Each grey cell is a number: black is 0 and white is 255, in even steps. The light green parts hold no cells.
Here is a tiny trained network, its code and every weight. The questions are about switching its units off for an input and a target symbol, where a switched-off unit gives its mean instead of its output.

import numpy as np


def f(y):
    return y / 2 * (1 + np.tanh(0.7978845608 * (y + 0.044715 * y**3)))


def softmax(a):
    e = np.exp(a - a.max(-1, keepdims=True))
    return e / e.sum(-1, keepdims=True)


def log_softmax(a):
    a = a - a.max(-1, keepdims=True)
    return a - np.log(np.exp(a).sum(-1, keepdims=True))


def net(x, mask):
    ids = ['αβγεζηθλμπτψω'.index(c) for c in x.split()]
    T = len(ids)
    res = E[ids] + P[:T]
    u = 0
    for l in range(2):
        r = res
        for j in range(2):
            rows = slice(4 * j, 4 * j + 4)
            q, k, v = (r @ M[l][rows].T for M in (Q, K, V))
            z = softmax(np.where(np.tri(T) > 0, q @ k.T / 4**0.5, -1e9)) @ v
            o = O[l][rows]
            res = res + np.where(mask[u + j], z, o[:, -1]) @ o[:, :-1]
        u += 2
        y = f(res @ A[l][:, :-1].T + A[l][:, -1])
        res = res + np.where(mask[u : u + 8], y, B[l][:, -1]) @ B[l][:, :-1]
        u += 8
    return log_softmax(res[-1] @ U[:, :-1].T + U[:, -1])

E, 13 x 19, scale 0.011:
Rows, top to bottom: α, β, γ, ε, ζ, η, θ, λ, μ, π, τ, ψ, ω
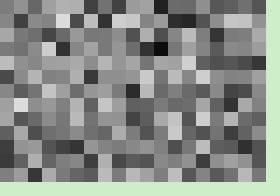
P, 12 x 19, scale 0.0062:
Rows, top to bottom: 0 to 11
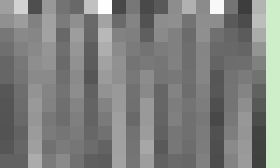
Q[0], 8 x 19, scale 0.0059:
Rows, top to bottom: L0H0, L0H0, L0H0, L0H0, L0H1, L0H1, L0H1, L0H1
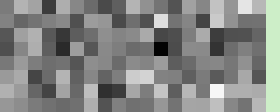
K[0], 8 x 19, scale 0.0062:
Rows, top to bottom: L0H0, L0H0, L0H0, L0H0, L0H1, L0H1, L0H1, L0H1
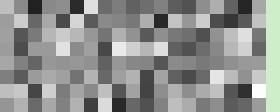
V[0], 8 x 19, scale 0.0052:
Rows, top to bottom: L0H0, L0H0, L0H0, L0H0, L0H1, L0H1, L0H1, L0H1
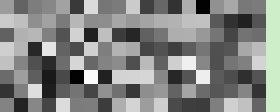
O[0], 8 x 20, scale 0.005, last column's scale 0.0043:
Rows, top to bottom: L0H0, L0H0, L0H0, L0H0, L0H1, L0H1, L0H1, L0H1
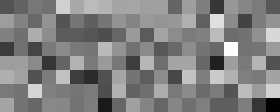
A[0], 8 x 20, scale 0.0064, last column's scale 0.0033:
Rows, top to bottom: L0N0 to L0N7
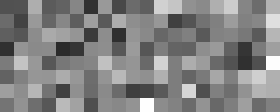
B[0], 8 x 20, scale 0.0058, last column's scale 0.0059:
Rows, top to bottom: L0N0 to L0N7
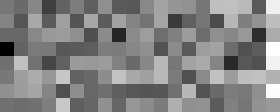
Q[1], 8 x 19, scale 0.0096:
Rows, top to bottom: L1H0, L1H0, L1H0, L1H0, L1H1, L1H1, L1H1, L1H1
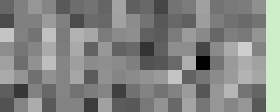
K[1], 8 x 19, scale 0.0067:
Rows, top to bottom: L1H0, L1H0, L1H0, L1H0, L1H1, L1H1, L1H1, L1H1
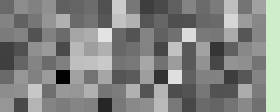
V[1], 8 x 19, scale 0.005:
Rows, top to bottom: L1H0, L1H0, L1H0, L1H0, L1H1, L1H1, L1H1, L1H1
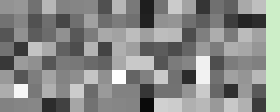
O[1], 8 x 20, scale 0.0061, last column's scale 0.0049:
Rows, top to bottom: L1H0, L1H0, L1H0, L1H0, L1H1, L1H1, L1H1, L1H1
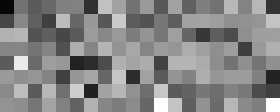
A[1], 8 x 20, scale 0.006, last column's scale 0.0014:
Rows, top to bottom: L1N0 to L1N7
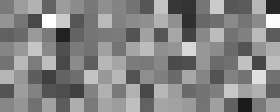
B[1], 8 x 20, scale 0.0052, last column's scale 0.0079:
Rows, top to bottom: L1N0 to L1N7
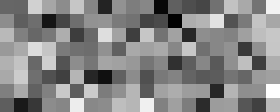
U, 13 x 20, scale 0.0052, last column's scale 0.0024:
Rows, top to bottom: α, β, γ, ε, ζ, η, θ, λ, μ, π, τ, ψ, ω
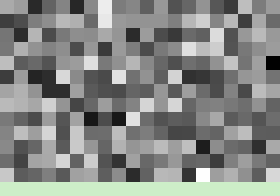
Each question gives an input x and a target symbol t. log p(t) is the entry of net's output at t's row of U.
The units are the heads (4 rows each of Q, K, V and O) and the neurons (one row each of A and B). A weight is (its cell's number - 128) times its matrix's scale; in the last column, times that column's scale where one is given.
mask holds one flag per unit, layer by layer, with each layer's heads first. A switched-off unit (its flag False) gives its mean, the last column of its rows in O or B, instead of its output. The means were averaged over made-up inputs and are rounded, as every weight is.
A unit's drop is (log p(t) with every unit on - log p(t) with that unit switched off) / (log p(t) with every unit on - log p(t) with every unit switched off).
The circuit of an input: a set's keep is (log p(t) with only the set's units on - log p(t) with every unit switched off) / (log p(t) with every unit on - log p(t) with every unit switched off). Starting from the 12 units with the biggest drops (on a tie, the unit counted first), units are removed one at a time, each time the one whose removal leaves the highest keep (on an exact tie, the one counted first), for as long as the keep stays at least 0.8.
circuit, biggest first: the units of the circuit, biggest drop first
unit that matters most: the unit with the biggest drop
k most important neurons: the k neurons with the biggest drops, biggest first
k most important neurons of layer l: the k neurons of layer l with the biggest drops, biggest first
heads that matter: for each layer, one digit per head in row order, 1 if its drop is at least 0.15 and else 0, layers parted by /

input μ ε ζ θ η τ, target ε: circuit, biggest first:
(L0H1; L1H0; L1H1; L0N3)
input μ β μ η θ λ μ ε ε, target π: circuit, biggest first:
(L0H0; L1H1; L1N4)
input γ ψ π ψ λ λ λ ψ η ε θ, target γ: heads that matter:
00 / 00
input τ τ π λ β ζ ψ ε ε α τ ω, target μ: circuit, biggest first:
(L0H1; L1N6)
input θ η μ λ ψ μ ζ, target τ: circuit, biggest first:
(L1N7; L1H1; L0H0)
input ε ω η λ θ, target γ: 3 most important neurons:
(L1N6; L1N2; L1N1)
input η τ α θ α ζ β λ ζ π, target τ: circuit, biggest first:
(L1H0; L1N7; L0N1)
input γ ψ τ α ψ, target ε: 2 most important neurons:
(L0N3; L0N0)
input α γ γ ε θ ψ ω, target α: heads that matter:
00 / 10
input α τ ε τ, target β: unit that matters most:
L0N4
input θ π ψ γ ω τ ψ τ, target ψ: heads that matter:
01 / 01
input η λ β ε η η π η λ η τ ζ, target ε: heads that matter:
01 / 01
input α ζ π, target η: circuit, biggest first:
(L1H0; L1N3)
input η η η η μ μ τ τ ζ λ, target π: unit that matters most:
L1N0
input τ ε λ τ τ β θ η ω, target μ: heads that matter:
01 / 10
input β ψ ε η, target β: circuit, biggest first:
(L0H0; L0N7)
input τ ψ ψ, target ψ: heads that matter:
00 / 01
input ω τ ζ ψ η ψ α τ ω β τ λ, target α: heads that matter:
10 / 00
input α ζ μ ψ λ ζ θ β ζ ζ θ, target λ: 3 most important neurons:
(L0N1; L1N2; L1N3)
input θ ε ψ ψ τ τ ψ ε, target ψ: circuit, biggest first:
(L1H1; L0H0; L0N0; L0N4)
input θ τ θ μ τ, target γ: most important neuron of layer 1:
(L1N2)
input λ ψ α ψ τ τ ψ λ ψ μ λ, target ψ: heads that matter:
10 / 01
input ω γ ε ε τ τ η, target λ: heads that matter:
10 / 10
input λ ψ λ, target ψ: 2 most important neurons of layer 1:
(L1N0; L1N6)
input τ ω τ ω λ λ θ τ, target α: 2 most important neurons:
(L0N5; L0N4)
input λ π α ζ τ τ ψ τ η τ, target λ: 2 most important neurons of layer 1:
(L1N2; L1N3)
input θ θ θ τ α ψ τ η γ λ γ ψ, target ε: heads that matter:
11 / 11
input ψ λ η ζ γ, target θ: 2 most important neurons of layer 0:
(L0N3; L0N6)
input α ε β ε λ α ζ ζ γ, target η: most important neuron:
(L0N3)
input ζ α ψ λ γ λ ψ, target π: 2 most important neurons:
(L1N4; L0N0)
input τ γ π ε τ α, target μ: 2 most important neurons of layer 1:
(L1N6; L1N2)
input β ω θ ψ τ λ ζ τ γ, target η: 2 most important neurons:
(L0N3; L0N7)
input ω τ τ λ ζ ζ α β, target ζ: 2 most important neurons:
(L0N1; L1N1)
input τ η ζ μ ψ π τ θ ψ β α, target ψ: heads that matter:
11 / 01
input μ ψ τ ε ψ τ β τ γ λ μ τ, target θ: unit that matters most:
L0H0
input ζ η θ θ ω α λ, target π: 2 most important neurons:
(L1N4; L1N0)
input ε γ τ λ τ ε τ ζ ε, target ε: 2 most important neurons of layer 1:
(L1N0; L1N7)
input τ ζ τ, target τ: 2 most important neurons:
(L0N3; L1N7)
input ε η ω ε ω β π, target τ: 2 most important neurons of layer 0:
(L0N3; L0N0)
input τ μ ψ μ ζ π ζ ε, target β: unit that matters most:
L1H0
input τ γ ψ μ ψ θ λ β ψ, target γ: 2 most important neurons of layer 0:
(L0N3; L0N1)
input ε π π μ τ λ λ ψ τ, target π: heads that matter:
01 / 01
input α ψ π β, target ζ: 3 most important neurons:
(L1N1; L0N1; L0N5)
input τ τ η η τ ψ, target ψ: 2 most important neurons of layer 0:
(L0N0; L0N3)
